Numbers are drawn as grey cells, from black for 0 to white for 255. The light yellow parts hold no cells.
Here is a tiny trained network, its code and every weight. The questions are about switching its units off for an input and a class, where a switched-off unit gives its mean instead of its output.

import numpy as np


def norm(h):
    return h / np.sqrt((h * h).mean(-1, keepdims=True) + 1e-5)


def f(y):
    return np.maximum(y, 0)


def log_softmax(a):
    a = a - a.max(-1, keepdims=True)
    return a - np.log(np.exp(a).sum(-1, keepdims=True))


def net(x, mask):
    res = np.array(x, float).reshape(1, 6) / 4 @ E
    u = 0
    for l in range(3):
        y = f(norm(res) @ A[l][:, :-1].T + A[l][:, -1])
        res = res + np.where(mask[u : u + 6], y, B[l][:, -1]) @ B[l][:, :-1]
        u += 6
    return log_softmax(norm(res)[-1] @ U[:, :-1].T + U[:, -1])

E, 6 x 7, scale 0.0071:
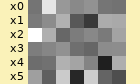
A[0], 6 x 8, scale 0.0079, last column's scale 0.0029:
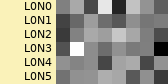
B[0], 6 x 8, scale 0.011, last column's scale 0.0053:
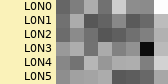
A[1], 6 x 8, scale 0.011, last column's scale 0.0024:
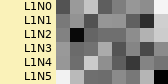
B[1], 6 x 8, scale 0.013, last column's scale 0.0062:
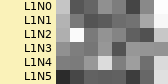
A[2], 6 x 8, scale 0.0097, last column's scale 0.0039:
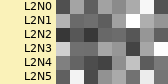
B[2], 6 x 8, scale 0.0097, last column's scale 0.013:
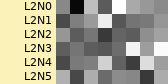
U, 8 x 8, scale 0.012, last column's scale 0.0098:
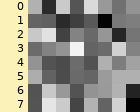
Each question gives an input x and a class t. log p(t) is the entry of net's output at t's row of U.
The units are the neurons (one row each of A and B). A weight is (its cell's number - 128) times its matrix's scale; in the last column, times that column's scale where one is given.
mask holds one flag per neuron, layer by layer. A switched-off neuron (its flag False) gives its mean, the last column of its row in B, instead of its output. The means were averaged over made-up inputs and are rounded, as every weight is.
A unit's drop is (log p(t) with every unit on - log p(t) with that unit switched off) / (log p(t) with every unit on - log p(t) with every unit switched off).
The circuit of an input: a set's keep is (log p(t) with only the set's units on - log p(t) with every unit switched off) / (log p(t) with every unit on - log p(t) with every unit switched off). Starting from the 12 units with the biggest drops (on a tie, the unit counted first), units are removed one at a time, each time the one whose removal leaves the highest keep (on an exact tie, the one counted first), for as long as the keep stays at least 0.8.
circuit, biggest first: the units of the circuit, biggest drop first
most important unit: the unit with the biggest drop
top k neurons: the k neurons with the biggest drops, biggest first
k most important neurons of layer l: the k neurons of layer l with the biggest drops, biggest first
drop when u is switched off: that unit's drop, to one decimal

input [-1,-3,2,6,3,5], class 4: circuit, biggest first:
[L2N3]
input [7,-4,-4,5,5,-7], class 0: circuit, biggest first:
[L2N5 L0N0]
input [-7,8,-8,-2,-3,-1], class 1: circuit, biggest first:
[L0N1 L2N3]
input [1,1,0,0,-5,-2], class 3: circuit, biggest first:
[L2N1 L1N2 L1N5]
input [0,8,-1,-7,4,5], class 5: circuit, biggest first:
[L1N0 L2N3]
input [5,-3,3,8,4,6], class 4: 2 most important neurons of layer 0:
[L0N0 L0N3]
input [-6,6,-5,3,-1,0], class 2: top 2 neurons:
[L1N2 L1N5]
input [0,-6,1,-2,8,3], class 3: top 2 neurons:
[L1N4 L0N5]
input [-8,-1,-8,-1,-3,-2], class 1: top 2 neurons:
[L0N1 L1N4]
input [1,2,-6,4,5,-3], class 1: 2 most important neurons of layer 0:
[L0N1 L0N4]
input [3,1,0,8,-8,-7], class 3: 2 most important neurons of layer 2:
[L2N1 L2N4]
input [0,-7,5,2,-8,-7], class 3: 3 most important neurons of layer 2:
[L2N4 L2N1 L2N3]
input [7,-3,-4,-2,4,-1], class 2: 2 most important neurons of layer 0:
[L0N3 L0N5]
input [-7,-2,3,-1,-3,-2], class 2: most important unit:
L1N2
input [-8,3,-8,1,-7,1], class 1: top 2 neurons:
[L0N1 L2N4]
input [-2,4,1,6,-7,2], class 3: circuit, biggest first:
[L2N1 L2N4]
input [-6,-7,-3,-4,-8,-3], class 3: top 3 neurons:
[L2N4 L2N1 L1N0]
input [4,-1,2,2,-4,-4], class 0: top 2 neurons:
[L0N0 L2N5]
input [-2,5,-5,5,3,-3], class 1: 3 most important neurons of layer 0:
[L0N1 L0N4 L0N5]
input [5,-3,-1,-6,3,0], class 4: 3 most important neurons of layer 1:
[L1N1 L1N2 L1N3]
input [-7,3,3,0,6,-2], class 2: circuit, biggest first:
[L1N2]
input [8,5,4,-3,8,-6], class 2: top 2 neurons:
[L0N3 L2N4]
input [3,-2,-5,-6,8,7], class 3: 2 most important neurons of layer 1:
[L1N4 L1N5]
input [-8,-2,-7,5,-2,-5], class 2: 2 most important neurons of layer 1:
[L1N2 L1N5]
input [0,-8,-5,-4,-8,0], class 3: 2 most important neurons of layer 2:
[L2N4 L2N1]
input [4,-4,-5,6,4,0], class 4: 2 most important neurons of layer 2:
[L2N3 L2N4]
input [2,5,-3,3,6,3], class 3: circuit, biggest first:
[L1N4]
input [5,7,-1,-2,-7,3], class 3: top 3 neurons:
[L2N1 L1N2 L2N4]
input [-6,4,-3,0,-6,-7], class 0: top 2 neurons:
[L0N0 L0N3]
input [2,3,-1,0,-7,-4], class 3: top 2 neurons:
[L2N1 L1N2]
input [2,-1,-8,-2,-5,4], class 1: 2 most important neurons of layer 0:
[L0N2 L0N1]
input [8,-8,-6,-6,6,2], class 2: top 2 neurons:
[L1N5 L0N5]
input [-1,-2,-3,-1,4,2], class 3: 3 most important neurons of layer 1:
[L1N4 L1N5 L1N0]
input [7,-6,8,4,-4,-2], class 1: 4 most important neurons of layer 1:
[L1N5 L1N2 L1N4 L1N0]
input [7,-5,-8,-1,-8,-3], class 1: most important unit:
L1N2
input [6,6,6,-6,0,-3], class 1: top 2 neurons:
[L1N5 L0N4]
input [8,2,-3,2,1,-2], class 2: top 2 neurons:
[L0N3 L1N5]
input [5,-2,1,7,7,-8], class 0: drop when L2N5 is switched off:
0.2
